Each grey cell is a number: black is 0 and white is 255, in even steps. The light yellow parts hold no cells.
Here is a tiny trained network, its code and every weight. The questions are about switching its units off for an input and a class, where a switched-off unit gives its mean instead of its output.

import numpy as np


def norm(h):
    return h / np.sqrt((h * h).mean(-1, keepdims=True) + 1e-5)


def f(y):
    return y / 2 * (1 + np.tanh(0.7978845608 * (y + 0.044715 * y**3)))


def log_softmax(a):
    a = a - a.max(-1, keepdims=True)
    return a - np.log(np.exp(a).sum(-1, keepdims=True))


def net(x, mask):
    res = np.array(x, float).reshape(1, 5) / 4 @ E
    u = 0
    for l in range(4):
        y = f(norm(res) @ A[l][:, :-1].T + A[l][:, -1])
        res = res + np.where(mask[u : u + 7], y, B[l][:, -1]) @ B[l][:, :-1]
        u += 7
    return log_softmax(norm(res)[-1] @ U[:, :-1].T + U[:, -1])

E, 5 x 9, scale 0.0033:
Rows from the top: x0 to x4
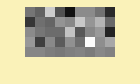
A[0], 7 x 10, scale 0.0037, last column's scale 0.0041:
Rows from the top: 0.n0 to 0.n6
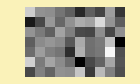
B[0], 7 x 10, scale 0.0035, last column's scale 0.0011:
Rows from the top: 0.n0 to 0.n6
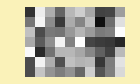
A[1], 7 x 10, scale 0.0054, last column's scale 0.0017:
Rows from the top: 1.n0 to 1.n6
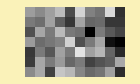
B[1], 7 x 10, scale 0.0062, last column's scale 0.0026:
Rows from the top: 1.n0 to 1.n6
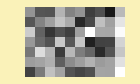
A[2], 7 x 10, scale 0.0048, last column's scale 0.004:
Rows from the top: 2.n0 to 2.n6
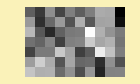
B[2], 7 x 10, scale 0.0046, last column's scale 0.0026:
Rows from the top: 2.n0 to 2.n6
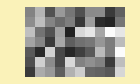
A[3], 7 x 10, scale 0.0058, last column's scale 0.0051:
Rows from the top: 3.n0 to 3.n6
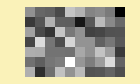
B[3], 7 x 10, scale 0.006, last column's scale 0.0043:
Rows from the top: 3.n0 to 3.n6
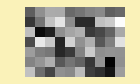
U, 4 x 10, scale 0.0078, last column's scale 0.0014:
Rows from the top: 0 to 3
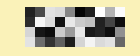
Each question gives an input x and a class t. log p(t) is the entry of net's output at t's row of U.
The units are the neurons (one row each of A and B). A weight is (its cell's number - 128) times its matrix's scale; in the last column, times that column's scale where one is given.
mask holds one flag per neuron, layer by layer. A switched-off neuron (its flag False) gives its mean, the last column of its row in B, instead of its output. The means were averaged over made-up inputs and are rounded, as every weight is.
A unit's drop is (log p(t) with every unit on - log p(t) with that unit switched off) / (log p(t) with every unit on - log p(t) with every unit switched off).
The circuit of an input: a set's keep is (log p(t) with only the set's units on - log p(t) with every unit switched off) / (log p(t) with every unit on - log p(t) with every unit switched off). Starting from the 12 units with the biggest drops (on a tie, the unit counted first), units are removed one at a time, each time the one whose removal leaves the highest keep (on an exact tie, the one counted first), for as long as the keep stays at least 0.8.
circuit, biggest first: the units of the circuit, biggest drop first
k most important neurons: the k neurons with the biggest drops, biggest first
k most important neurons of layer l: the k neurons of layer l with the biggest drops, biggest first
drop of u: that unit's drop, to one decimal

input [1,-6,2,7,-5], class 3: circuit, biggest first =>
[2.n2]
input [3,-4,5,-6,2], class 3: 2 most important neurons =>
[1.n2 0.n4]
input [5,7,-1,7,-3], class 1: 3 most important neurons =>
[1.n4 1.n2 0.n1]
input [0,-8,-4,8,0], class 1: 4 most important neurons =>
[1.n2 0.n5 2.n6 0.n0]
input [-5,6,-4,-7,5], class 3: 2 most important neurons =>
[1.n2 1.n1]
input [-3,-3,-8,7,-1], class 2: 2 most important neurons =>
[1.n0 1.n2]
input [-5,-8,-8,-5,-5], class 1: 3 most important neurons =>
[0.n5 0.n0 1.n3]
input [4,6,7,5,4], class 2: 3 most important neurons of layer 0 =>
[0.n5 0.n0 0.n6]
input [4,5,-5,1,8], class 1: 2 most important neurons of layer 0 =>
[0.n1 0.n2]
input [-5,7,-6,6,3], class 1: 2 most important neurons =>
[1.n4 1.n2]
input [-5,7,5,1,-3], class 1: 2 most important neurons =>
[1.n4 1.n1]
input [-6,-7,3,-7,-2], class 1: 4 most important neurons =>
[1.n1 0.n5 0.n0 0.n2]
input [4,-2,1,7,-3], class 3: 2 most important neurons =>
[1.n6 2.n2]
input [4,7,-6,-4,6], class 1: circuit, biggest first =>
[1.n4]
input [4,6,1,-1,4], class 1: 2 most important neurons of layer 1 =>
[1.n4 1.n6]
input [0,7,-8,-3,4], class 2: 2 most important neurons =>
[1.n0 0.n4]
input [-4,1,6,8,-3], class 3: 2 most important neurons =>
[2.n2 1.n0]
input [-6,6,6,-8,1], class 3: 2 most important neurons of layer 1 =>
[1.n2 1.n1]
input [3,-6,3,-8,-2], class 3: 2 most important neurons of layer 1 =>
[1.n2 1.n4]
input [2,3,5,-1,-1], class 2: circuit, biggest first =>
[1.n3]
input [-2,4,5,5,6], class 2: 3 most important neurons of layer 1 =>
[1.n3 1.n2 1.n5]
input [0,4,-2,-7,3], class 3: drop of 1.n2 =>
1.4
